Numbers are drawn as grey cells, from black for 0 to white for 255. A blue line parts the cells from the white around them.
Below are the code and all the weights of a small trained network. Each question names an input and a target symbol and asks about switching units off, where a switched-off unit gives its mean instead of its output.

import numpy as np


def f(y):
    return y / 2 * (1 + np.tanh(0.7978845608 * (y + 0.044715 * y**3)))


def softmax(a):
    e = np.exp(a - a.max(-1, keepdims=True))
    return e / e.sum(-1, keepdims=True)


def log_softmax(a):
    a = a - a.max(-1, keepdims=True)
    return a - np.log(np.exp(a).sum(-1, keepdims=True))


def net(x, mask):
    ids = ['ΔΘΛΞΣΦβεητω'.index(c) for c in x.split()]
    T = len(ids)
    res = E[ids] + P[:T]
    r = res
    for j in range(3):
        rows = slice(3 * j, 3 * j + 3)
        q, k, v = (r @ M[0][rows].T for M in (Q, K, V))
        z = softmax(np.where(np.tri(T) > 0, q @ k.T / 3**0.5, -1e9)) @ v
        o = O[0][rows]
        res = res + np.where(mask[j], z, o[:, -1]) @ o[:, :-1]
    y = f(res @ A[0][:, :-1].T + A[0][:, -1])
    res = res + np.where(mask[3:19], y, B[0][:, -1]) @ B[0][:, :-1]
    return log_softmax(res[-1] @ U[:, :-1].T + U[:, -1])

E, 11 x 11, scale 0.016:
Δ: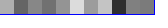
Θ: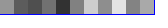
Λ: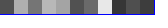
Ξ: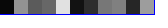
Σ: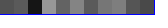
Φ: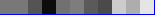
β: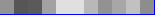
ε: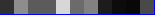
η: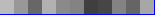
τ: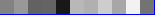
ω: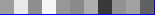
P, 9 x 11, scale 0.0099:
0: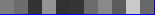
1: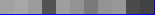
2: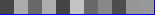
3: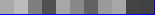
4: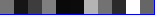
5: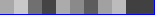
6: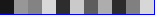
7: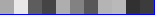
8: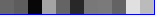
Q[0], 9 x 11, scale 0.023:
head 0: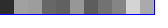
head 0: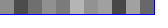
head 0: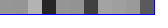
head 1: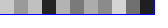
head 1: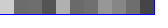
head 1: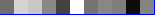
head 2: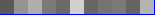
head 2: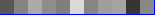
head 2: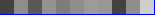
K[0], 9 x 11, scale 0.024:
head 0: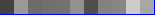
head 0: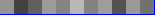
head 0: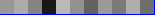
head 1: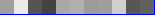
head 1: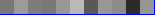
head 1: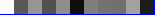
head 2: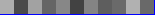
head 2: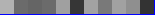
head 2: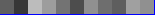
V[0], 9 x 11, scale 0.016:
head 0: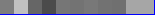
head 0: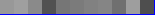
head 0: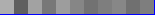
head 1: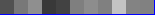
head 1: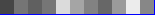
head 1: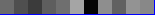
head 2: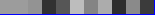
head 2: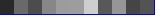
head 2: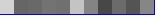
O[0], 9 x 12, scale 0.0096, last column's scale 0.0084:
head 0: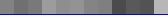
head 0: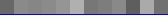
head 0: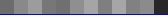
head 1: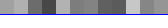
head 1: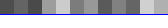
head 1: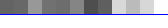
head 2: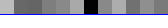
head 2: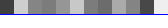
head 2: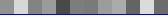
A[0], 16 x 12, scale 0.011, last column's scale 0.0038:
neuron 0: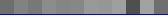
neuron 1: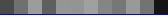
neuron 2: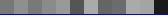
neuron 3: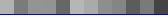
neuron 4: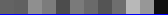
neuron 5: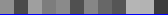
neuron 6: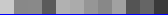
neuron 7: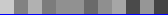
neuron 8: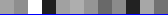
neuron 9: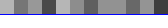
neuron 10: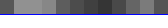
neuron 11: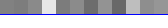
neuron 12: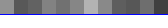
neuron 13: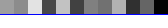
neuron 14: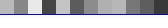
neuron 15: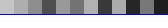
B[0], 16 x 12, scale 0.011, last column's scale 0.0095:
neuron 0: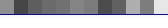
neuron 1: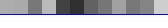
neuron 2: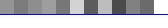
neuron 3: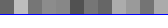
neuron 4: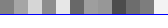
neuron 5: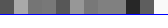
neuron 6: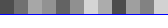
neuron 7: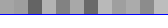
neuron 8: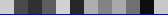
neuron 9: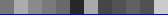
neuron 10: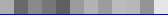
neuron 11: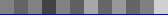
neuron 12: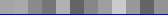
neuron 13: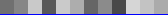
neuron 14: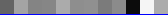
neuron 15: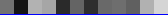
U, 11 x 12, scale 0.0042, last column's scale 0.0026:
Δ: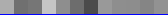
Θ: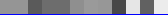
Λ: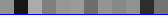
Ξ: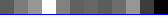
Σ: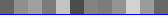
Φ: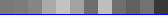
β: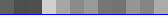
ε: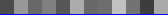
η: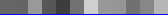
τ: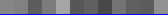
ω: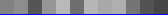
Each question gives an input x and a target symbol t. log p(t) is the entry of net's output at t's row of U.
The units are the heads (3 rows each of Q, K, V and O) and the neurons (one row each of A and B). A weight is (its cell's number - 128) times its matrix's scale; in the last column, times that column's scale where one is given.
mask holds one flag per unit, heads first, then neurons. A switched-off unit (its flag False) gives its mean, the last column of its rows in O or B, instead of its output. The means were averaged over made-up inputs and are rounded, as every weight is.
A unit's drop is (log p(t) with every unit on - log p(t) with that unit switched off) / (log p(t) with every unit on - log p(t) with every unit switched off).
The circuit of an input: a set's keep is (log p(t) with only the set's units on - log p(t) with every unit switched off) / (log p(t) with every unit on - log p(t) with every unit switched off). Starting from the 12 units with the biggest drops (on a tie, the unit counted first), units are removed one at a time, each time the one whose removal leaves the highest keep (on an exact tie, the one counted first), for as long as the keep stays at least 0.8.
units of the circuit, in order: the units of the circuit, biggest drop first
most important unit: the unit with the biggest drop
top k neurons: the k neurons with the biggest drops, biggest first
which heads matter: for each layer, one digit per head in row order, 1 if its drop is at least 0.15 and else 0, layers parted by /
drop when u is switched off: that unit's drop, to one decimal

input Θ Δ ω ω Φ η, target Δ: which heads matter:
001
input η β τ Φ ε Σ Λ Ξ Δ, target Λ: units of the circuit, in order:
(head 2)
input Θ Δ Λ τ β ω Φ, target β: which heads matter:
010
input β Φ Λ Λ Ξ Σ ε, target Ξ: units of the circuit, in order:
(head 2; neuron 1)
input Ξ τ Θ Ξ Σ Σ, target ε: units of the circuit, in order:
(head 2; neuron 4)
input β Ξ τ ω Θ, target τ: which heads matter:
011
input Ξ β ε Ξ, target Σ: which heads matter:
000
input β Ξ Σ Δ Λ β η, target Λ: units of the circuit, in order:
(head 2; head 1)
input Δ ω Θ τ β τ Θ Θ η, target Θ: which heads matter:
010
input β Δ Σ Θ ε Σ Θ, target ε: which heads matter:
001
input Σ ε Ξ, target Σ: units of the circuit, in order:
(head 1; neuron 4)
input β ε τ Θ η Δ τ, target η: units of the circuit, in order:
(head 2; neuron 11)
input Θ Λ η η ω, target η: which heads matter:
011
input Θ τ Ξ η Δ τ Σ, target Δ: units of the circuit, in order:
(head 2)
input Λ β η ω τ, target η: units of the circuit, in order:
(head 2; head 1)
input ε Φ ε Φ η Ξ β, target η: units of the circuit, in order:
(head 2; neuron 11)
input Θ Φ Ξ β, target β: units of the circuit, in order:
(head 1; neuron 0)
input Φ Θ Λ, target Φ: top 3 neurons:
(neuron 2; neuron 5; neuron 4)
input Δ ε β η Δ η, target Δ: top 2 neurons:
(neuron 7; neuron 15)
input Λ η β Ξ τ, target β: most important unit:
head 1
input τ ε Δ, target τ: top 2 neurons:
(neuron 9; neuron 5)
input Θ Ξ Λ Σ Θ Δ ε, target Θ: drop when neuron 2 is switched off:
0.0
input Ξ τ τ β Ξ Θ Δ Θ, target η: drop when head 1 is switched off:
0.8
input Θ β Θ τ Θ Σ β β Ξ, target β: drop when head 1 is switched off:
1.0
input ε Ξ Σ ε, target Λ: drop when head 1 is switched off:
0.2
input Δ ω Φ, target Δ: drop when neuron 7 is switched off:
0.3
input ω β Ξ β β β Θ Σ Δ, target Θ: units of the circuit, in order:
(head 1)
